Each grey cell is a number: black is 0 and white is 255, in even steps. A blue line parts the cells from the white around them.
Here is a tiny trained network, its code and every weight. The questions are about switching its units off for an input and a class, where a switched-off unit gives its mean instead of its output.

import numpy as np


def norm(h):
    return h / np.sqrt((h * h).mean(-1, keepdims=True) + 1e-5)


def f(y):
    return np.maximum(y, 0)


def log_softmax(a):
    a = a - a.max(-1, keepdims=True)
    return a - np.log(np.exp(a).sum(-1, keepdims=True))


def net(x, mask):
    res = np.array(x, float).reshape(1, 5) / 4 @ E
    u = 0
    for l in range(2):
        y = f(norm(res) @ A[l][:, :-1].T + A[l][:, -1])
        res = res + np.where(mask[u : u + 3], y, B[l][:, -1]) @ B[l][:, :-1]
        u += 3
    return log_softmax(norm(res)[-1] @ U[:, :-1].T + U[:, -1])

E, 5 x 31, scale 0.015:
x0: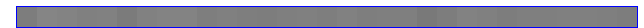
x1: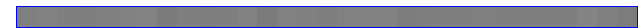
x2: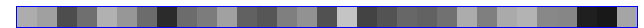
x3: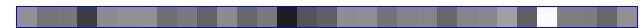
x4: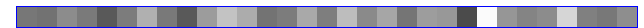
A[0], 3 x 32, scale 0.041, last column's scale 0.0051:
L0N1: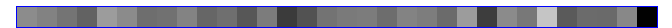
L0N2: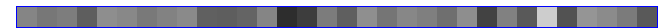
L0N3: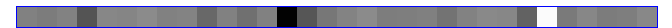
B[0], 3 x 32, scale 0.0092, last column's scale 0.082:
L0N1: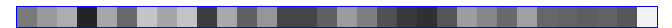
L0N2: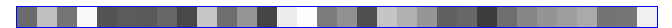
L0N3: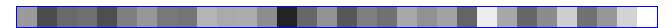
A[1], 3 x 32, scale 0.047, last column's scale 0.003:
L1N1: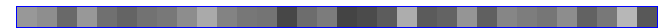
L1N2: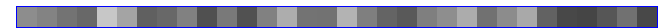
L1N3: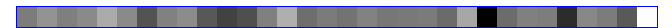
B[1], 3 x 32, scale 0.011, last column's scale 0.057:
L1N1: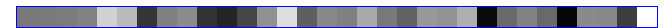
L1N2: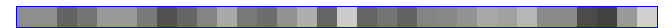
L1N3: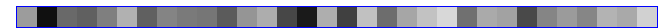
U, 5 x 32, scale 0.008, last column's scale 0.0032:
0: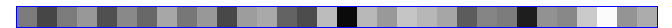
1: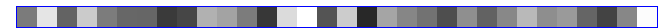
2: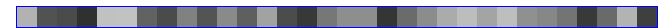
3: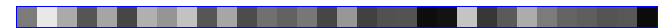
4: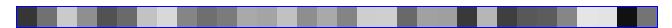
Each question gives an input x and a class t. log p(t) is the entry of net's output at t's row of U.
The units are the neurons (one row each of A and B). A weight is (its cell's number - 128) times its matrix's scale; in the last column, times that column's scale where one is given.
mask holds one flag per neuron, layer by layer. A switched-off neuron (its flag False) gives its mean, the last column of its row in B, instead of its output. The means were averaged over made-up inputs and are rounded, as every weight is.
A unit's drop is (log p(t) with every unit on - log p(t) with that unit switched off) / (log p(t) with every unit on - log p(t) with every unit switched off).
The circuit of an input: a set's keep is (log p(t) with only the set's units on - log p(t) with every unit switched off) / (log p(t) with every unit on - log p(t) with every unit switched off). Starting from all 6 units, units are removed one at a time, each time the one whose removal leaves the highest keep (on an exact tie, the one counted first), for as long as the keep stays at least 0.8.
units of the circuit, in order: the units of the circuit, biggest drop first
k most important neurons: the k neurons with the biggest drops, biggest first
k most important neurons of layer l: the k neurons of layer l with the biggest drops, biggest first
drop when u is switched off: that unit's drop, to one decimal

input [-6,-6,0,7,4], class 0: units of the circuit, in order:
(L1N2)
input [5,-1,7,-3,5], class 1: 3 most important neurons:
(L0N3, L1N3, L0N1)
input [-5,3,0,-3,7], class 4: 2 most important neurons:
(L0N1, L1N2)
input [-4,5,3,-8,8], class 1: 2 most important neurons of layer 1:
(L1N3, L1N1)
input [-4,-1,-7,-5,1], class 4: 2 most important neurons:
(L0N1, L0N3)
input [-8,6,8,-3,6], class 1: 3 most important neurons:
(L0N3, L1N3, L0N1)
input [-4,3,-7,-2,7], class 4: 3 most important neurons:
(L0N1, L0N3, L1N3)
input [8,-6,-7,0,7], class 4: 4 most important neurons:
(L0N1, L0N3, L1N3, L0N2)
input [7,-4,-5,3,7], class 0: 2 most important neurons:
(L0N1, L1N2)
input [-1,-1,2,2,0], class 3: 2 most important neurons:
(L0N1, L1N3)
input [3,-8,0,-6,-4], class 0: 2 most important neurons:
(L0N1, L1N3)
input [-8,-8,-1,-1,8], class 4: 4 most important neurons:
(L0N1, L1N2, L0N2, L0N3)
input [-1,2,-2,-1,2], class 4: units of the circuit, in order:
(L1N2, L0N3)
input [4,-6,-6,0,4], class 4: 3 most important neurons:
(L0N1, L0N3, L1N3)
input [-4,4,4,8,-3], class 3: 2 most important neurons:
(L0N1, L0N2)
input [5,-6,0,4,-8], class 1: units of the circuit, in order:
(L0N2)
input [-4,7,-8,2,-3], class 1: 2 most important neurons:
(L0N2, L1N3)
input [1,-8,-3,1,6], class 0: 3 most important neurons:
(L1N2, L0N1, L0N2)
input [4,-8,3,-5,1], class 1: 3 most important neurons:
(L0N3, L0N1, L1N3)
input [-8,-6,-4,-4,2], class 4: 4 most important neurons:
(L0N1, L1N2, L1N3, L0N3)
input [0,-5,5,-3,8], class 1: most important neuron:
(L0N3)
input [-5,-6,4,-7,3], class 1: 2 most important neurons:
(L0N3, L1N3)
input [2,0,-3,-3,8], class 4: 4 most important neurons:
(L0N1, L1N2, L0N2, L0N3)
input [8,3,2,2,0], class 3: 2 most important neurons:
(L0N1, L1N3)
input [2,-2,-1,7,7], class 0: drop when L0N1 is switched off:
0.3
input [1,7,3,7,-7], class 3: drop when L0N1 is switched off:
1.4
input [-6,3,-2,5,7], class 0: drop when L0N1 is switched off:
0.6
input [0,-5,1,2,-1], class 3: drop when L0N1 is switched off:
1.1
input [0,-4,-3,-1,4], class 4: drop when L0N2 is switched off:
0.7
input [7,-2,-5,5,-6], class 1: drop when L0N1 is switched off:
0.0
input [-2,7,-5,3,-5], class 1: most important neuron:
(L0N2)
